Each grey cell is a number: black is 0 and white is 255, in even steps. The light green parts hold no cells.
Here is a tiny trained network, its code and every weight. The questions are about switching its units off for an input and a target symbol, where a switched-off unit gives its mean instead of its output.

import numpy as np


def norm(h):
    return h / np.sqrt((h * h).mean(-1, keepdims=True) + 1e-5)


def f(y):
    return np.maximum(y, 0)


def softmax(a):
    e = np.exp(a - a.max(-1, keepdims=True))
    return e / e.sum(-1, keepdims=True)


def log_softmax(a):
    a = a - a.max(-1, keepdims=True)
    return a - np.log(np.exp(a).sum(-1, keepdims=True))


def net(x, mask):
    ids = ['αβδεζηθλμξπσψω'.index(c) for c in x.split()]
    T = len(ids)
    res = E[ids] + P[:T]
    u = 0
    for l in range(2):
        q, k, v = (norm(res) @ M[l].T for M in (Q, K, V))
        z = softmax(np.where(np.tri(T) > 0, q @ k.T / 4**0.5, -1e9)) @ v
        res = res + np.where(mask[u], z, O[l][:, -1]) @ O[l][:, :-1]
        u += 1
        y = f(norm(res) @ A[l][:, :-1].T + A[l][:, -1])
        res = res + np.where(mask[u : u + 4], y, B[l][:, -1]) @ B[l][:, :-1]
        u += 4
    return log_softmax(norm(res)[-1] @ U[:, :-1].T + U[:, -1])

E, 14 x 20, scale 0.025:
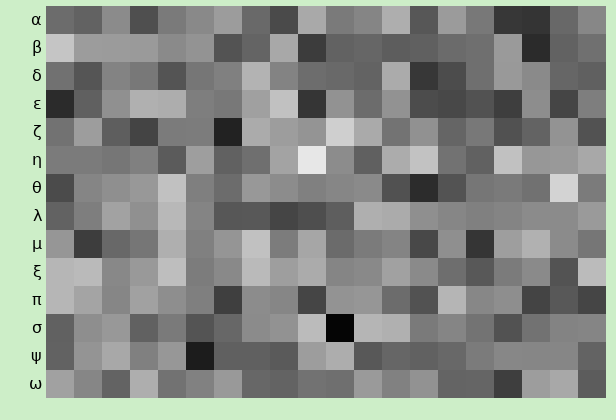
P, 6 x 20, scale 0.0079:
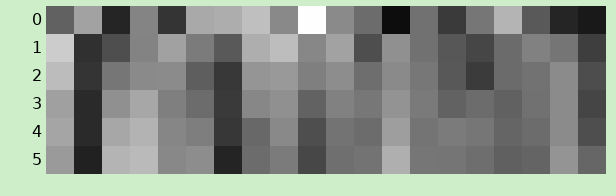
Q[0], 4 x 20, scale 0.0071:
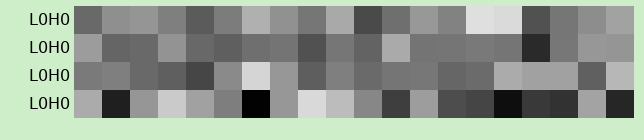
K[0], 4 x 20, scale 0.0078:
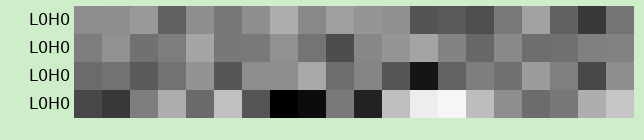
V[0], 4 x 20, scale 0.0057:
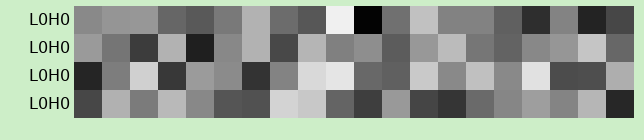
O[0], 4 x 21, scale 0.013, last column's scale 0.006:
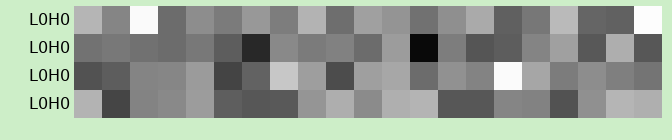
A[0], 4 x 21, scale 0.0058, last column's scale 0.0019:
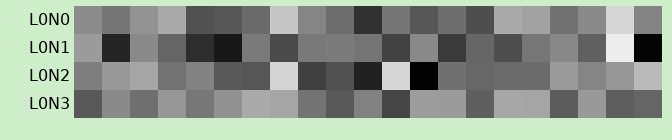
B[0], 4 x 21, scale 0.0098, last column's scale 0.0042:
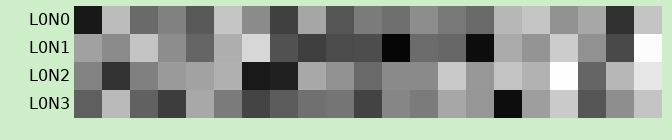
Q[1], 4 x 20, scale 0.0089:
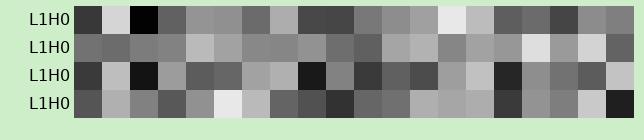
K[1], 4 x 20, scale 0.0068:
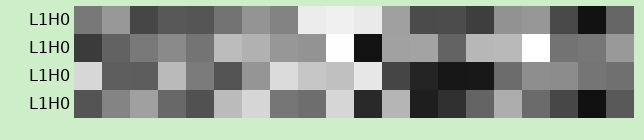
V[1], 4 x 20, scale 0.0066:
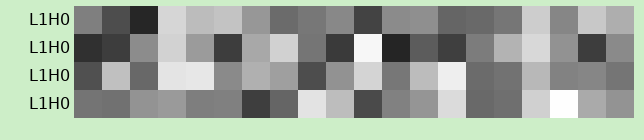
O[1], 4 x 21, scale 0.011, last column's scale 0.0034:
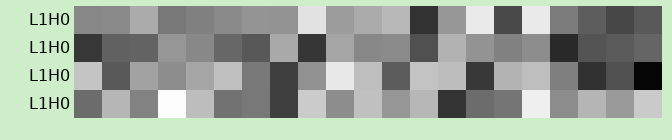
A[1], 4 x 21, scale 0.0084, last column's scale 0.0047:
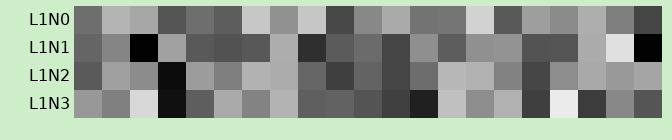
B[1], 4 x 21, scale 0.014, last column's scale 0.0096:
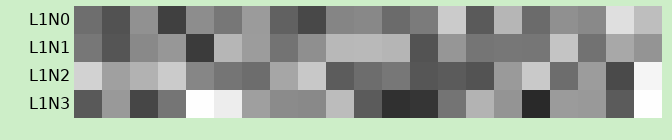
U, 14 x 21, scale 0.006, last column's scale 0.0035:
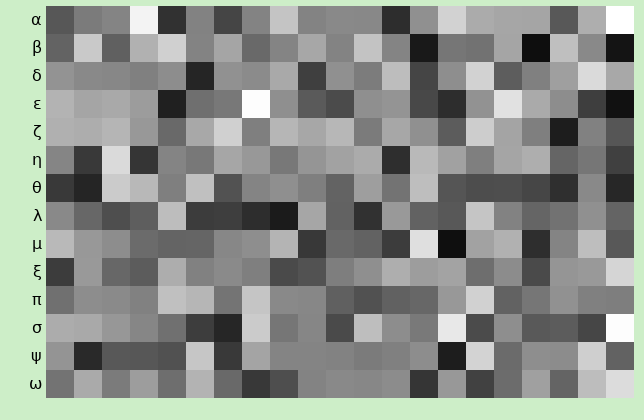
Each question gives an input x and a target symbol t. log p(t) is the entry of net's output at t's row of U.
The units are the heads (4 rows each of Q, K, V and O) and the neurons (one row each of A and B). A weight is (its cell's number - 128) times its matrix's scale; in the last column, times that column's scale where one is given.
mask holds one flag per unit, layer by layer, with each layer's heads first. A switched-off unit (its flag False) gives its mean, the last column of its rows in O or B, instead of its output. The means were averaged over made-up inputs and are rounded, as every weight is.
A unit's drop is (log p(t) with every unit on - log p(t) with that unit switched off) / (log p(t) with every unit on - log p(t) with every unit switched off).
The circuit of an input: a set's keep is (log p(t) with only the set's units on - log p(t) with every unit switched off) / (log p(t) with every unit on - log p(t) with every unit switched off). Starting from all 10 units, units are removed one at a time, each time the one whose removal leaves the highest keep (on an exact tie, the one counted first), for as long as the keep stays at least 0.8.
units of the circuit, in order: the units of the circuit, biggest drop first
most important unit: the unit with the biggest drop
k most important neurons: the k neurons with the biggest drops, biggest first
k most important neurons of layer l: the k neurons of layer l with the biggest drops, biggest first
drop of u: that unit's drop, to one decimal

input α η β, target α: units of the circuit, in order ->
[L0H0, L0N2]
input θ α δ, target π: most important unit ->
L1N3
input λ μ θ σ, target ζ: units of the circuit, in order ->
[L1H0, L0H0]
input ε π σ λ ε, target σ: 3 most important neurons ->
[L0N3, L0N2, L1N3]
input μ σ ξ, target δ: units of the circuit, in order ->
[L1H0, L0H0]
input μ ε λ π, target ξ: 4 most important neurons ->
[L1N0, L1N2, L0N2, L0N3]
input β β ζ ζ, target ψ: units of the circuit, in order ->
[L0H0, L1N1]
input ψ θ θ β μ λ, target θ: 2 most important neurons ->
[L1N1, L0N2]
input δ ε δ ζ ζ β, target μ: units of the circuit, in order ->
[L1H0, L1N3, L1N0, L0H0]
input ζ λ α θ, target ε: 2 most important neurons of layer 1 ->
[L1N2, L1N3]
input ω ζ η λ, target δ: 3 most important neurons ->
[L0N2, L1N3, L1N0]
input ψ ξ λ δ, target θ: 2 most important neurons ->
[L1N1, L0N3]
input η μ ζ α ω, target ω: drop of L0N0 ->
0.0
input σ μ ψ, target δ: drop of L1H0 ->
0.4
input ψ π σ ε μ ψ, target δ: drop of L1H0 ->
0.3
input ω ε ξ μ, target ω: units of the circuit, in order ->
[L0H0]
